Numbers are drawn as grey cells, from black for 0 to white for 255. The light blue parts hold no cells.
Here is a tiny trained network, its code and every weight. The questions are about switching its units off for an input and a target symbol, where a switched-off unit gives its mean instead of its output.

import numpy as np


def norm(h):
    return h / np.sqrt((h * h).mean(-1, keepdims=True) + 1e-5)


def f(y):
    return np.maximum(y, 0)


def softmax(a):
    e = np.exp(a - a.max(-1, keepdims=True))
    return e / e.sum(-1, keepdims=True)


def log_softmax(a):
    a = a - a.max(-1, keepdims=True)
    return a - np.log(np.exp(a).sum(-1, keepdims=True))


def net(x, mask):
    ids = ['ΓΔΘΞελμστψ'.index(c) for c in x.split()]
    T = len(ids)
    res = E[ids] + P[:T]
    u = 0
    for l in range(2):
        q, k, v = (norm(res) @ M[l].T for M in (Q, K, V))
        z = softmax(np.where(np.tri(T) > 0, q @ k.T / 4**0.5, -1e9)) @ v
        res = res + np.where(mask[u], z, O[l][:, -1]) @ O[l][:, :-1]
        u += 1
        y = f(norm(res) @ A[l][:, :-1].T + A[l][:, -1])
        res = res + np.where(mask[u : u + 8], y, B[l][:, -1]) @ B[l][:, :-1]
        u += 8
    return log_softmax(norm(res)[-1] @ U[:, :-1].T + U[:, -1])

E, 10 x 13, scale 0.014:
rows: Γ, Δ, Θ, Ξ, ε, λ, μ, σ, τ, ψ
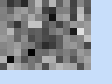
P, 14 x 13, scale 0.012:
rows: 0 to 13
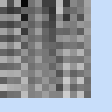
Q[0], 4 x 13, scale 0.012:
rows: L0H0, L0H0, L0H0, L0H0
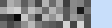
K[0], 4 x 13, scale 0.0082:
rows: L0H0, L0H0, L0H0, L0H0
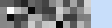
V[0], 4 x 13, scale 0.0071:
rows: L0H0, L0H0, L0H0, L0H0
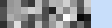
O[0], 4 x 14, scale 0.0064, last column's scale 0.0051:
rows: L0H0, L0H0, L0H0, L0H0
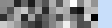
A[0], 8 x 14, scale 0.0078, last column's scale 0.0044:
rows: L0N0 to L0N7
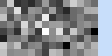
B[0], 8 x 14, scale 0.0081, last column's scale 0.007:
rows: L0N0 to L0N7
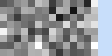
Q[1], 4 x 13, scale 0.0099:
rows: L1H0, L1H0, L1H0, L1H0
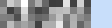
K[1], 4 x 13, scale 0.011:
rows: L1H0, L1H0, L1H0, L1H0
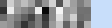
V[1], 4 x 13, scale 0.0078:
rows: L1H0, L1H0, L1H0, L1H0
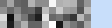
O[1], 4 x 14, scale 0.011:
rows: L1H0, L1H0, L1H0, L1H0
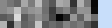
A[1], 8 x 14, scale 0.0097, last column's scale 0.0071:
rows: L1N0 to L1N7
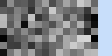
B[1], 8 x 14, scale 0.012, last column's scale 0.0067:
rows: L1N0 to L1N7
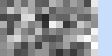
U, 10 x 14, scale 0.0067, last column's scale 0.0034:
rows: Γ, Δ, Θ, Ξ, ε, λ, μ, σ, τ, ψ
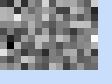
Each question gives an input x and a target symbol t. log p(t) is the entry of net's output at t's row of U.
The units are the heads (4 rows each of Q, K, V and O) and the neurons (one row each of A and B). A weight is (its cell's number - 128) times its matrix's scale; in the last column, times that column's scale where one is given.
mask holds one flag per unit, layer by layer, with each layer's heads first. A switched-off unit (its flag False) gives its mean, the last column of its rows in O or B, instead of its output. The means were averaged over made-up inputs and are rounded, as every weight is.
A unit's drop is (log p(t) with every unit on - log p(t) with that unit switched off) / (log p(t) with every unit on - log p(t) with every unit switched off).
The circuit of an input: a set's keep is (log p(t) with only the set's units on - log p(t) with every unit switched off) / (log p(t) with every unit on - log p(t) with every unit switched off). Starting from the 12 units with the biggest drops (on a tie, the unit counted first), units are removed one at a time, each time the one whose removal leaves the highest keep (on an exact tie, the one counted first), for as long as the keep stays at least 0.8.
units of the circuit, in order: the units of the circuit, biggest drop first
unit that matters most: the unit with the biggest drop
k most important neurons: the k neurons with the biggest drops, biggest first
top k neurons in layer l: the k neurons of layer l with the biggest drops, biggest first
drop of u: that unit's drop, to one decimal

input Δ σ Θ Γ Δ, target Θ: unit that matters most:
L0H0
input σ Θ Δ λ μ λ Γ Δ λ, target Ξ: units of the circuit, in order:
[L0H0, L1N5]
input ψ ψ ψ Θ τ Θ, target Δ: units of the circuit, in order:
[L0H0, L0N2]
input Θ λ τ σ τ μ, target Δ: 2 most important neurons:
[L0N4, L0N2]
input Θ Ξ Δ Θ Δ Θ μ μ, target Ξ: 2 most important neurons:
[L0N3, L1N5]
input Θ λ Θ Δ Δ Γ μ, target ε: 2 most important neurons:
[L0N1, L1N7]
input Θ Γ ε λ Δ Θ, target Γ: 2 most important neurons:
[L0N0, L1N4]
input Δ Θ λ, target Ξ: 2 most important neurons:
[L0N6, L1N5]
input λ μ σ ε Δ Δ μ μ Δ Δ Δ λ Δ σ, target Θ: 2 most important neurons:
[L1N1, L0N5]
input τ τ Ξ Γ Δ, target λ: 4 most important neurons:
[L0N6, L0N3, L1N5, L0N4]
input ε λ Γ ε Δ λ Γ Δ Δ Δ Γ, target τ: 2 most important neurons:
[L1N2, L0N3]
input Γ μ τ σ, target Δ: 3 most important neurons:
[L0N4, L0N2, L1N1]
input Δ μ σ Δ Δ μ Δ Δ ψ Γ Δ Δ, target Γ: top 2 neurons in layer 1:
[L1N6, L1N0]
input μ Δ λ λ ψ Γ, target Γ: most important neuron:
[L0N0]
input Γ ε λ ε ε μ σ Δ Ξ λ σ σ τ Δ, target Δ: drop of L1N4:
0.1
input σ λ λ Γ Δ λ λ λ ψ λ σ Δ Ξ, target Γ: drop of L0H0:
0.8
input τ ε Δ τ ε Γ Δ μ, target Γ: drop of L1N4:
0.1
